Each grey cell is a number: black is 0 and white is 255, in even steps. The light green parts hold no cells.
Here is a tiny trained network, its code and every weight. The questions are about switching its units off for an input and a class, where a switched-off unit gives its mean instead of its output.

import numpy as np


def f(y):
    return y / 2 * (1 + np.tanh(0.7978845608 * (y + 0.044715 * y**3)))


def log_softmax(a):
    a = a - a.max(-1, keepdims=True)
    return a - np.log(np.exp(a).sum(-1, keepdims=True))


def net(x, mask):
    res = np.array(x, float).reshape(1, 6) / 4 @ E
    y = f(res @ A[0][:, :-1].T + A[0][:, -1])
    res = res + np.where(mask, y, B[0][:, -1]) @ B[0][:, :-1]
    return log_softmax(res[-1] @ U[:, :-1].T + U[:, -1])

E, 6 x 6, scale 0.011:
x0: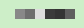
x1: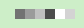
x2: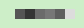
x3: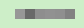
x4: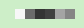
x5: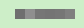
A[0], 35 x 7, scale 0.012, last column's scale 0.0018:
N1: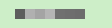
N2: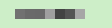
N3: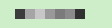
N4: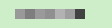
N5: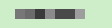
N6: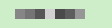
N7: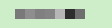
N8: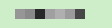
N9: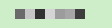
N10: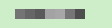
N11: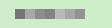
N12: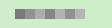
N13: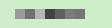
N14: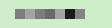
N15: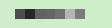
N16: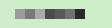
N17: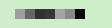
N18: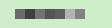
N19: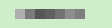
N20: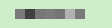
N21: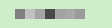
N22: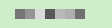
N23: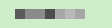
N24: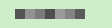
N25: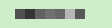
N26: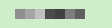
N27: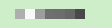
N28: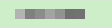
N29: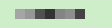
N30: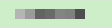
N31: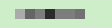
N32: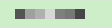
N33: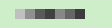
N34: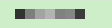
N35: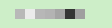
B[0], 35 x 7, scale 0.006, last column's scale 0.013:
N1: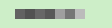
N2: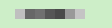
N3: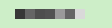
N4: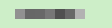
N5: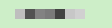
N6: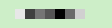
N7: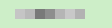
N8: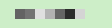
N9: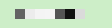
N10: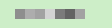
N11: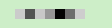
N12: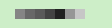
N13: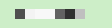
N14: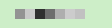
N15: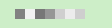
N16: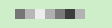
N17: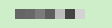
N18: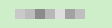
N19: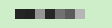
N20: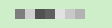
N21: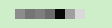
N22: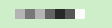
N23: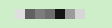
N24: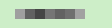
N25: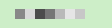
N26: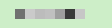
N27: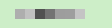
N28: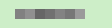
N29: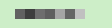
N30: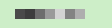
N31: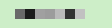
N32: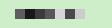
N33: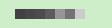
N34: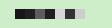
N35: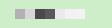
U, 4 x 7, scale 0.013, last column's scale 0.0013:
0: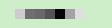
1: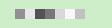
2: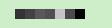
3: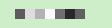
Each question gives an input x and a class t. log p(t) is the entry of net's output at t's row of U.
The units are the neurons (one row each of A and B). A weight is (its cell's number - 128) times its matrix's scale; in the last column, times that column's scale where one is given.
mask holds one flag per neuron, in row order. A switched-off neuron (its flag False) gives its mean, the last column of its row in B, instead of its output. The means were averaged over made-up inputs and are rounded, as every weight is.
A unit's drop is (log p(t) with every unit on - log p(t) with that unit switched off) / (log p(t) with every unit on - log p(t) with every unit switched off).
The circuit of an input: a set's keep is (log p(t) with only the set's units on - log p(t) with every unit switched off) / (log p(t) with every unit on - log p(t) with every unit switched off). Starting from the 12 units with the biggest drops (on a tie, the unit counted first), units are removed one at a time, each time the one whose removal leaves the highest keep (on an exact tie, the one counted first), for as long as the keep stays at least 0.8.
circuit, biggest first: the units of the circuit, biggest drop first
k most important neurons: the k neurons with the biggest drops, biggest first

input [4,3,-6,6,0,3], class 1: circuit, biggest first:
N35
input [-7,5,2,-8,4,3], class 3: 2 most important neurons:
N9; N8
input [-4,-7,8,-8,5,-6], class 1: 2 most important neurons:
N15; N25
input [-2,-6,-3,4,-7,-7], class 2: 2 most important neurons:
N32; N34
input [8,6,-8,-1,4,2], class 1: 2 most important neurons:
N35; N14
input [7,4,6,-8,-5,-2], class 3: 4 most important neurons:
N13; N35; N26; N22
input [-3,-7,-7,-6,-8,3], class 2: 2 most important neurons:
N32; N34
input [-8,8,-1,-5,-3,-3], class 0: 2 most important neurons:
N23; N12
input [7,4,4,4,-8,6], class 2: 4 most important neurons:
N34; N3; N32; N9
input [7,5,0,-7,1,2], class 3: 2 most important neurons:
N13; N26
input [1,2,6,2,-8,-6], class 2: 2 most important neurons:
N34; N32
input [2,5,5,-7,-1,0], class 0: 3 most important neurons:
N23; N35; N22
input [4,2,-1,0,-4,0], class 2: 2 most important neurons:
N9; N3
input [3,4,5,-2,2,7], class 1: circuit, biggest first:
N15
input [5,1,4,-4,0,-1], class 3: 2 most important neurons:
N35; N13
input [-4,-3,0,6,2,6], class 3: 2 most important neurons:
N9; N23
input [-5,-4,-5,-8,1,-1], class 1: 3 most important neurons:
N35; N14; N13
